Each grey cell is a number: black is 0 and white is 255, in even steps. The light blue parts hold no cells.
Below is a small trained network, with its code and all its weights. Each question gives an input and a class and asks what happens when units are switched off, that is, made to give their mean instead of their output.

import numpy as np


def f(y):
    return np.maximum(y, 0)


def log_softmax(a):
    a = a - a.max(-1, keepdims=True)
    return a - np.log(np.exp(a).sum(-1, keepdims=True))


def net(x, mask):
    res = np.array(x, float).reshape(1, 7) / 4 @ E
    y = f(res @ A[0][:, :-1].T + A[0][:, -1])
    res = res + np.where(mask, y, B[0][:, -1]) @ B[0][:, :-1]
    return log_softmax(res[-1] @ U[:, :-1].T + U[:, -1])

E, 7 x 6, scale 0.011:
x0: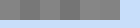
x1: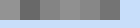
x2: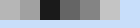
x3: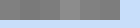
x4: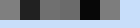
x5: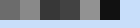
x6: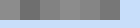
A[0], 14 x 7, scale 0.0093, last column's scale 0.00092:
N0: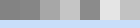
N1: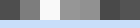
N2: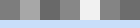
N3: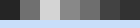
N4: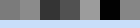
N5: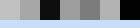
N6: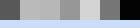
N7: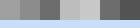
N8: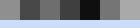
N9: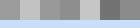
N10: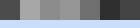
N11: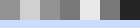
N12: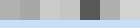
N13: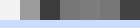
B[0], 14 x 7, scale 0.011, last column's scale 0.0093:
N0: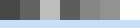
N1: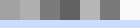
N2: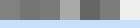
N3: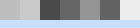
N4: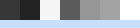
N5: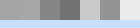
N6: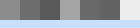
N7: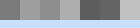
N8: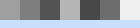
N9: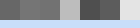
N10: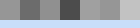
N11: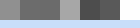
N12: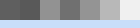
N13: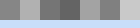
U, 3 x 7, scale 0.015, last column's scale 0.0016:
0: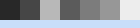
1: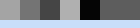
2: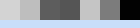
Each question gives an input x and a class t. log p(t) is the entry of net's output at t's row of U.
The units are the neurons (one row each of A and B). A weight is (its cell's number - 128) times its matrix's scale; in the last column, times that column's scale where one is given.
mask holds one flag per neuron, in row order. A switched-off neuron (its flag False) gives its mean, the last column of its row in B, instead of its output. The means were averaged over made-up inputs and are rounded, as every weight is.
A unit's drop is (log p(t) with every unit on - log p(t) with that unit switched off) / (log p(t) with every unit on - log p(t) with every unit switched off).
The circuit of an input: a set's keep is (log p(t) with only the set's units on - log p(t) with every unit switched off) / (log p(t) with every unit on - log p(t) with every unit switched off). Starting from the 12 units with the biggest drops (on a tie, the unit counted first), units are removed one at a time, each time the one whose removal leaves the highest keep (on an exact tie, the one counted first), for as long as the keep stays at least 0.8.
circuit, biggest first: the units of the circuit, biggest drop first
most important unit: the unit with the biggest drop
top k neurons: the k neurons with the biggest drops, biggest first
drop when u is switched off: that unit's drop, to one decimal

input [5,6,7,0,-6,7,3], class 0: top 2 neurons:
N4; N3
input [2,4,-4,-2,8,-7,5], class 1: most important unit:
N8
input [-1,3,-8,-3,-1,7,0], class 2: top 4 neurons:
N3; N1; N0; N12
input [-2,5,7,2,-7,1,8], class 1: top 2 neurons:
N11; N9
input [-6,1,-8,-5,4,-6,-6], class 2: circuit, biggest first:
N3; N1
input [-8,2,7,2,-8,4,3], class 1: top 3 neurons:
N11; N9; N2
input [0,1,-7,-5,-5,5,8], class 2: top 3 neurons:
N3; N1; N0
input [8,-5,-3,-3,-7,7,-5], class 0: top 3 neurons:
N4; N8; N10
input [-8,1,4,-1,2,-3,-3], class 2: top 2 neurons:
N4; N5
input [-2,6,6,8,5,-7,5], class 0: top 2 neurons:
N0; N3
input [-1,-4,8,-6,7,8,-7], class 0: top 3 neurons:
N4; N3; N1
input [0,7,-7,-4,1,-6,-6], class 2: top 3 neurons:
N3; N1; N4
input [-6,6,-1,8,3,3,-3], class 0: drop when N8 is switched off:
-0.3
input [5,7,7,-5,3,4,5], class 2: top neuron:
N5
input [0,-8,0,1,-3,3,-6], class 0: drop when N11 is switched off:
-0.1
